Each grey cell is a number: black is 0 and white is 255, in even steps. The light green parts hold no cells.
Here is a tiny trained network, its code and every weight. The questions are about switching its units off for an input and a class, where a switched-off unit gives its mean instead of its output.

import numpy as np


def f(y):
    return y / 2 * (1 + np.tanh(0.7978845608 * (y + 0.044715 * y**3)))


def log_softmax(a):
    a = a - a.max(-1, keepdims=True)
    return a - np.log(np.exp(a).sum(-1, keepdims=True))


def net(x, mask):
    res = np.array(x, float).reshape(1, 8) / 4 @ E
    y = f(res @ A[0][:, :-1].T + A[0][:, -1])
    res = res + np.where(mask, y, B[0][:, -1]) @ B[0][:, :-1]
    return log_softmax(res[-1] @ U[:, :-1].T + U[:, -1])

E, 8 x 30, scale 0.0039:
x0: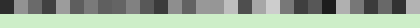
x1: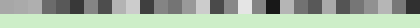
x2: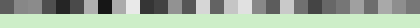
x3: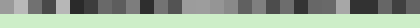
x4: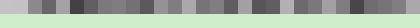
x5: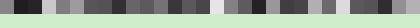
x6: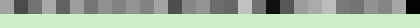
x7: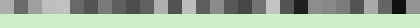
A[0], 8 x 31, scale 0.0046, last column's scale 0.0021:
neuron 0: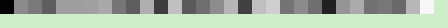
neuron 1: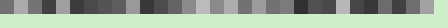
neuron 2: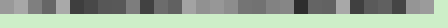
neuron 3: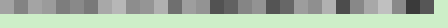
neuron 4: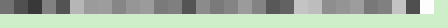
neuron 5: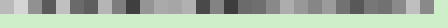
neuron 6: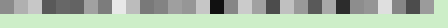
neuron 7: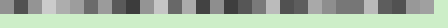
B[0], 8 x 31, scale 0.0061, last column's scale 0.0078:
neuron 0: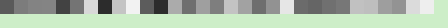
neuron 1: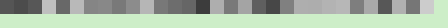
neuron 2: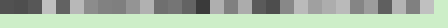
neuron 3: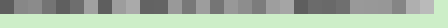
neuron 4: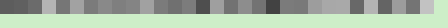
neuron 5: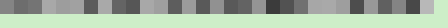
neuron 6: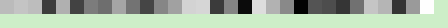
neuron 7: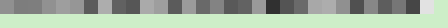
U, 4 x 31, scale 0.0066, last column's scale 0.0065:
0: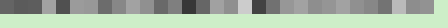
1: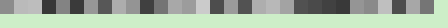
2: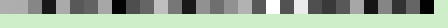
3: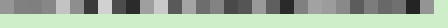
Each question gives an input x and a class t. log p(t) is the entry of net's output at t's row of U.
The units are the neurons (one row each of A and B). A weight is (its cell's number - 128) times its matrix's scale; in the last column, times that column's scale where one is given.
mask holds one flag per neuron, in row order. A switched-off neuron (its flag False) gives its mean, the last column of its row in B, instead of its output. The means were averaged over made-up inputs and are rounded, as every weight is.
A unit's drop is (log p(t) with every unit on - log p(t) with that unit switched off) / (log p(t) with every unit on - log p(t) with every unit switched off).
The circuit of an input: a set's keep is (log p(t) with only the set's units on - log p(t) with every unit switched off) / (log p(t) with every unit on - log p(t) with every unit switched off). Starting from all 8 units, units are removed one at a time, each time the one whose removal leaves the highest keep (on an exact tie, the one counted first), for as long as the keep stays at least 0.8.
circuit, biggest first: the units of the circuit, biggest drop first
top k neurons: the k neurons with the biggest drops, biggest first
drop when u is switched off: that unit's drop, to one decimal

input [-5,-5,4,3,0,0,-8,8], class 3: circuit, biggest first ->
neuron 7
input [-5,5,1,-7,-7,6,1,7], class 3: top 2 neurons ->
neuron 0; neuron 7
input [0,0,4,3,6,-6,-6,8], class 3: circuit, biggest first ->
neuron 0; neuron 1
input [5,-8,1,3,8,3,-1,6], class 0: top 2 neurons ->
neuron 2; neuron 0
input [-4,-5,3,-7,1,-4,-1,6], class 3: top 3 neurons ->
neuron 0; neuron 6; neuron 7
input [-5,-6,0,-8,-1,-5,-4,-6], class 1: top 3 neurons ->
neuron 6; neuron 1; neuron 2
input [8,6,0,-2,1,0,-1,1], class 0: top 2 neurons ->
neuron 1; neuron 2
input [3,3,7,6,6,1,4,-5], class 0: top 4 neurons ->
neuron 1; neuron 2; neuron 3; neuron 0
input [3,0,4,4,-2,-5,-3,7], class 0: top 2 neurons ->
neuron 1; neuron 2
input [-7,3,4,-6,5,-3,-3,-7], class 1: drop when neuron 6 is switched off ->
0.1
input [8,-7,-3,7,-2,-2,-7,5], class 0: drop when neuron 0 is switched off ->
0.2
